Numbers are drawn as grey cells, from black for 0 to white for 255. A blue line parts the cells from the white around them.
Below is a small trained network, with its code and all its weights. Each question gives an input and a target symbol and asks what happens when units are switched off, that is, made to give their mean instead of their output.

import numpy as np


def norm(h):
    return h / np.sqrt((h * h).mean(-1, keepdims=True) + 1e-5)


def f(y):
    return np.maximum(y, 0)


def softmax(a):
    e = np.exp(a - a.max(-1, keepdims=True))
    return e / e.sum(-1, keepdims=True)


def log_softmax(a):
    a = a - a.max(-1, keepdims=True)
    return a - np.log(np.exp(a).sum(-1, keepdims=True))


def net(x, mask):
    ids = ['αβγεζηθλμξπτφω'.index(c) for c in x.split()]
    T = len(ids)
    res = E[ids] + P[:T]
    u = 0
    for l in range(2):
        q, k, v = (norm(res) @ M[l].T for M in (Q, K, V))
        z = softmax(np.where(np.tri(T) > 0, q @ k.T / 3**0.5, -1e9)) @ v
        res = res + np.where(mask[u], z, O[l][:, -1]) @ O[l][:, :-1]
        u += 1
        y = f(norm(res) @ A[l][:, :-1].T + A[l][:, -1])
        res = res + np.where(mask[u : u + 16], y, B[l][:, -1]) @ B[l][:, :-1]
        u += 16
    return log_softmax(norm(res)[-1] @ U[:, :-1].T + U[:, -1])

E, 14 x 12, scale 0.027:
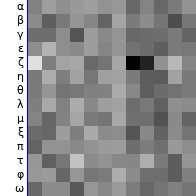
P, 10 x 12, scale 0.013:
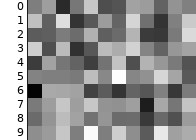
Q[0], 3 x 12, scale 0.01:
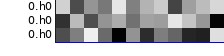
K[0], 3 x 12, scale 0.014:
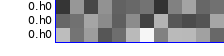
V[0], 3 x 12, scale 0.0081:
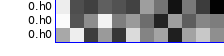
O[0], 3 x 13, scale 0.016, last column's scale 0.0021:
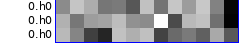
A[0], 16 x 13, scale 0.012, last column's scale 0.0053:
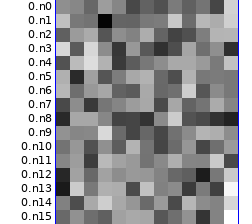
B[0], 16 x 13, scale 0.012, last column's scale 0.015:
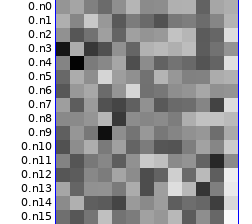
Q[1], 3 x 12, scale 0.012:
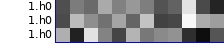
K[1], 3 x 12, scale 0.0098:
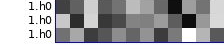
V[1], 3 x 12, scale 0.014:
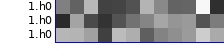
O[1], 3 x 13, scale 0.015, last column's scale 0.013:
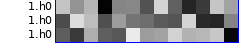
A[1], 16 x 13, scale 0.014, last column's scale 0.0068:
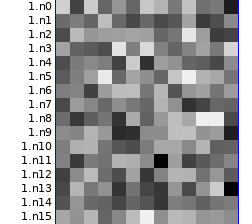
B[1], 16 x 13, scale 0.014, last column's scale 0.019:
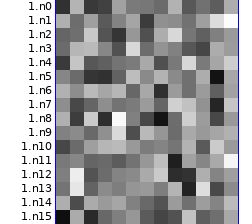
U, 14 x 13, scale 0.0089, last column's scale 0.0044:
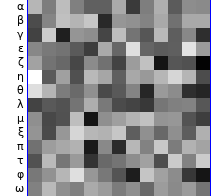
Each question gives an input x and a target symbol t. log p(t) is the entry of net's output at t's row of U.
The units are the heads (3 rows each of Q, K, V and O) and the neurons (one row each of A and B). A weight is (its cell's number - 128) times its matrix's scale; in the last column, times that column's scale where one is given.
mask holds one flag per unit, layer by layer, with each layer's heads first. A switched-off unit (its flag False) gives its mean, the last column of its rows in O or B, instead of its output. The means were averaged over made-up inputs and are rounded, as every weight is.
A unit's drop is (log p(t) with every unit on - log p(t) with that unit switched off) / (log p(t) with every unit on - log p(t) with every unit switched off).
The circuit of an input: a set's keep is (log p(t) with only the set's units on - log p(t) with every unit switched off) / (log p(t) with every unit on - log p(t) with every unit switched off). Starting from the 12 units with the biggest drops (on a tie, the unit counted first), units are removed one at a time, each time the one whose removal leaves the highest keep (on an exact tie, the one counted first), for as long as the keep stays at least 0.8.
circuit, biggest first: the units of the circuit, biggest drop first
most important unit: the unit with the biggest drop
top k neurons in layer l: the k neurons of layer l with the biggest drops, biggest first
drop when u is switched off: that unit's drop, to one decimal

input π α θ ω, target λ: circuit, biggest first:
(0.h0 1.h0 1.n1)
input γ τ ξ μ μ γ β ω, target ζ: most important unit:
0.n4
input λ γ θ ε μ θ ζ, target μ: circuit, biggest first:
(0.n3 1.h0 0.h0 1.n5)
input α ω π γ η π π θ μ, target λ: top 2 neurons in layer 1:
(1.n11 1.n1)
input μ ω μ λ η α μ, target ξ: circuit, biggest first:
(0.h0 0.n5 1.n6 0.n15)
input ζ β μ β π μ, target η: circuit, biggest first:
(0.h0 1.h0)
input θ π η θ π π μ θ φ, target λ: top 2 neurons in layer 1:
(1.n11 1.n1)
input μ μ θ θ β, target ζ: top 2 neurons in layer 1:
(1.n0 1.n4)
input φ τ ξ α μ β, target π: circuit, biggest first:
(0.h0 0.n8)
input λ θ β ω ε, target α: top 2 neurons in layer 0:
(0.n7 0.n15)
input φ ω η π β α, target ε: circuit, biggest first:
(0.h0 1.n11 1.n3)
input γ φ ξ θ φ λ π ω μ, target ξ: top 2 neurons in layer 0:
(0.n5 0.n13)
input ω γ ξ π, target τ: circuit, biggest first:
(0.h0 1.n13)
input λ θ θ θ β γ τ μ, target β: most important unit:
0.h0
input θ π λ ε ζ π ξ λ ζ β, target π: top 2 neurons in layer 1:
(1.n2 1.n1)
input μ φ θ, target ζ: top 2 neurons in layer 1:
(1.n0 1.n11)
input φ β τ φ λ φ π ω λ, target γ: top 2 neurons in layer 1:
(1.n15 1.n1)
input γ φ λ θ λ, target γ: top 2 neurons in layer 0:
(0.n13 0.n4)
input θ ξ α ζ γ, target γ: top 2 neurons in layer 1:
(1.n4 1.n12)
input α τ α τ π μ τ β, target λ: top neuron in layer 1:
(1.n11)
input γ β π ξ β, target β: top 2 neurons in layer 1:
(1.n9 1.n10)
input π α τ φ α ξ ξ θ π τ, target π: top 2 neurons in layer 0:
(0.n8 0.n14)
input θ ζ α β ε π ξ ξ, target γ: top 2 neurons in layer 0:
(0.n3 0.n13)
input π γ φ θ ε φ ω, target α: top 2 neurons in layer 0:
(0.n7 0.n4)
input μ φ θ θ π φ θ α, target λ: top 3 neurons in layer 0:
(0.n10 0.n13 0.n4)
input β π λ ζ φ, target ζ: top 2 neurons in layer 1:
(1.n7 1.n1)
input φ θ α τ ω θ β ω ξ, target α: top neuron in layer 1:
(1.n11)
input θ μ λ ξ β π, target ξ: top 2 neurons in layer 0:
(0.n5 0.n4)
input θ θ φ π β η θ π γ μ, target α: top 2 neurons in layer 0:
(0.n7 0.n4)
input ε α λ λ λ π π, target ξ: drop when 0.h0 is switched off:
0.6
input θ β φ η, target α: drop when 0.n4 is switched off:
0.1
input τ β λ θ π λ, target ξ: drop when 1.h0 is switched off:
-0.1
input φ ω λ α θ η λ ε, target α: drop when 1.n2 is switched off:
0.0
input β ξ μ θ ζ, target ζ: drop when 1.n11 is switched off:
0.1
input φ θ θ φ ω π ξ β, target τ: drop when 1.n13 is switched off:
0.2
